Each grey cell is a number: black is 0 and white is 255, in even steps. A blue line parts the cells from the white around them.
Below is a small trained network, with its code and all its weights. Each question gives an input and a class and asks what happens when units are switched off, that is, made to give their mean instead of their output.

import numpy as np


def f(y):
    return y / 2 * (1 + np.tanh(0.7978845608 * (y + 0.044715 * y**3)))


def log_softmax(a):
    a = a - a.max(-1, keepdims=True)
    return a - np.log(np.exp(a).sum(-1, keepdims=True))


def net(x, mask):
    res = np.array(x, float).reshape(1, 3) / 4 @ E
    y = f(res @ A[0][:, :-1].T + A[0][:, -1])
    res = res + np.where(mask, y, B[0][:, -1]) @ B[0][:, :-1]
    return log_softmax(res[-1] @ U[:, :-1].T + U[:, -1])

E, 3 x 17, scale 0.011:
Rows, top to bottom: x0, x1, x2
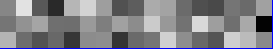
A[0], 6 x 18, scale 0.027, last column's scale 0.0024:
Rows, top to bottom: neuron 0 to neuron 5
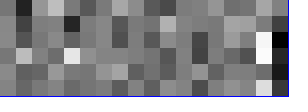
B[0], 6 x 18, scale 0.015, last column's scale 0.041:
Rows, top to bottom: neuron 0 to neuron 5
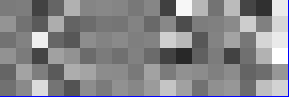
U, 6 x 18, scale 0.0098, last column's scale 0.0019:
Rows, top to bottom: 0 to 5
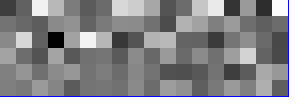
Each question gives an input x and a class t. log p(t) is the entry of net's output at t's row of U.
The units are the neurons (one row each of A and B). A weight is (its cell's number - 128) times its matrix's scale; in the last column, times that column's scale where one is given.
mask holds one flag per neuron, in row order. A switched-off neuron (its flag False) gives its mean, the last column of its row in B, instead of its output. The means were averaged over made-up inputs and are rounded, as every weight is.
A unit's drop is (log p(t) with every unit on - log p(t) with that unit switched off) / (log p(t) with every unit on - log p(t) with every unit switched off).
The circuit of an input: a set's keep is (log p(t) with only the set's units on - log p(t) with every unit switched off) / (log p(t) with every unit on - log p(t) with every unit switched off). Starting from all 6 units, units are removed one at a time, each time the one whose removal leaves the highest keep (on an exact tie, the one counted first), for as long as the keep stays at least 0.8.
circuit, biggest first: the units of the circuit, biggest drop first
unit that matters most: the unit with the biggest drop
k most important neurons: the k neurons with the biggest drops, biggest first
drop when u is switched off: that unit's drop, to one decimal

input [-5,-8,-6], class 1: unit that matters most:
neuron 0
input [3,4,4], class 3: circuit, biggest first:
neuron 2; neuron 0; neuron 3
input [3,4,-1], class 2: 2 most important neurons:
neuron 3; neuron 0
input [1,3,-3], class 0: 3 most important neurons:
neuron 3; neuron 0; neuron 2
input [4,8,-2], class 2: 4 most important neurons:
neuron 3; neuron 0; neuron 1; neuron 5
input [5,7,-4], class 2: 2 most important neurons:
neuron 3; neuron 0
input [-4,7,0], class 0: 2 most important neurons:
neuron 0; neuron 3
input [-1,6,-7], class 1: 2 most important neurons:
neuron 5; neuron 2
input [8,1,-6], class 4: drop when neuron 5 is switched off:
0.0
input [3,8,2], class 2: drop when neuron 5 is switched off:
0.1
